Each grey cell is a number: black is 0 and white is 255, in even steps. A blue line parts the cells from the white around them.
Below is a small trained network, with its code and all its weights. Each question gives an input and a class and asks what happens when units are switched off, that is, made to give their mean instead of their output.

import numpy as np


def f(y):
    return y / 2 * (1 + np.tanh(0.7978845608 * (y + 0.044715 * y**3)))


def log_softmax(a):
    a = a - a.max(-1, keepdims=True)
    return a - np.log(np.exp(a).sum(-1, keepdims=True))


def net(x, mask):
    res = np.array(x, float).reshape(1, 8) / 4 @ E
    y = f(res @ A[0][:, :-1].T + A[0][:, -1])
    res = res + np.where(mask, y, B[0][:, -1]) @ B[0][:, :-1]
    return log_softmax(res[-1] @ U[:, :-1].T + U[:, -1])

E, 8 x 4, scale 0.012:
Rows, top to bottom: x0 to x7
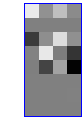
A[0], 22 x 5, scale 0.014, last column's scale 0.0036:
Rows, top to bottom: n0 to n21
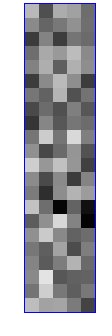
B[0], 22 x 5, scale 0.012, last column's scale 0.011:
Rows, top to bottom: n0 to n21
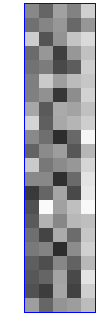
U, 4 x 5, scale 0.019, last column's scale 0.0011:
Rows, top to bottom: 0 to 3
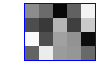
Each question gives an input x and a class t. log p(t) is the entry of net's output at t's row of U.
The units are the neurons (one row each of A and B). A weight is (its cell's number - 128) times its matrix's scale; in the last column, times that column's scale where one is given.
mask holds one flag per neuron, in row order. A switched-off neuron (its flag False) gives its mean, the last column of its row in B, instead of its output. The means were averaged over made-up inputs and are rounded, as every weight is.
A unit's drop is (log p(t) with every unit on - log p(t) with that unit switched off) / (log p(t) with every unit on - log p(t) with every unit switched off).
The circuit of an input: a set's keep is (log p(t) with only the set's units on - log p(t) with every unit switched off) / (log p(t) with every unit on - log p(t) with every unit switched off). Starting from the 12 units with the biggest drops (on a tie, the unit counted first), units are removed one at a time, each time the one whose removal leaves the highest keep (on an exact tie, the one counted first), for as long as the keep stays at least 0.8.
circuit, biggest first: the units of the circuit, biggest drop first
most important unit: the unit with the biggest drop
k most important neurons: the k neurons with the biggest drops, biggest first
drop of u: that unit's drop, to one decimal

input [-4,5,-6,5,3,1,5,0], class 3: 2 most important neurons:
[n14, n13]
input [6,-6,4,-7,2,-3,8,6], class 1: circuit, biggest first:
[n13]
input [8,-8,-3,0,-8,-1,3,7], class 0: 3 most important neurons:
[n9, n4, n3]
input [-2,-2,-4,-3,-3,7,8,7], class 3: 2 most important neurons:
[n14, n12]
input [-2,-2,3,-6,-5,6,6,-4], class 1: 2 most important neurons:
[n13, n12]
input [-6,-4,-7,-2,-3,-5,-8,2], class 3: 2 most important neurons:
[n14, n11]
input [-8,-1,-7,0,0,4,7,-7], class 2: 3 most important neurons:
[n2, n8, n7]
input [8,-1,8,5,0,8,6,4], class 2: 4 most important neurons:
[n11, n14, n21, n16]
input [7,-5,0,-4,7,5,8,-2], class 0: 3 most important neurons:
[n12, n17, n6]
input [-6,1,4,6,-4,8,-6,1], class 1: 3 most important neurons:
[n20, n19, n11]
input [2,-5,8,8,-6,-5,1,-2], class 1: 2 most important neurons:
[n20, n16]
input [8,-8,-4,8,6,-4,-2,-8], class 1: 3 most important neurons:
[n19, n20, n16]
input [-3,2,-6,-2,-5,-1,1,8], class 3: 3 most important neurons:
[n14, n12, n17]
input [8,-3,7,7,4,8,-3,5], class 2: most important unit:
n11
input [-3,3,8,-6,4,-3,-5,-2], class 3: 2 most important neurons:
[n5, n15]
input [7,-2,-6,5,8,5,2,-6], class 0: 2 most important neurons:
[n12, n17]
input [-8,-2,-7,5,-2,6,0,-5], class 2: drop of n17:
0.0
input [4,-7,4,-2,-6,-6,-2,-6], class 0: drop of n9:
0.2
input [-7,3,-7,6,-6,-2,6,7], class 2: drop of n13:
0.1
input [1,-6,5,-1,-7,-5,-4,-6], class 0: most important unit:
n9
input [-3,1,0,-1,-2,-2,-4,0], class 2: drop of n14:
0.1
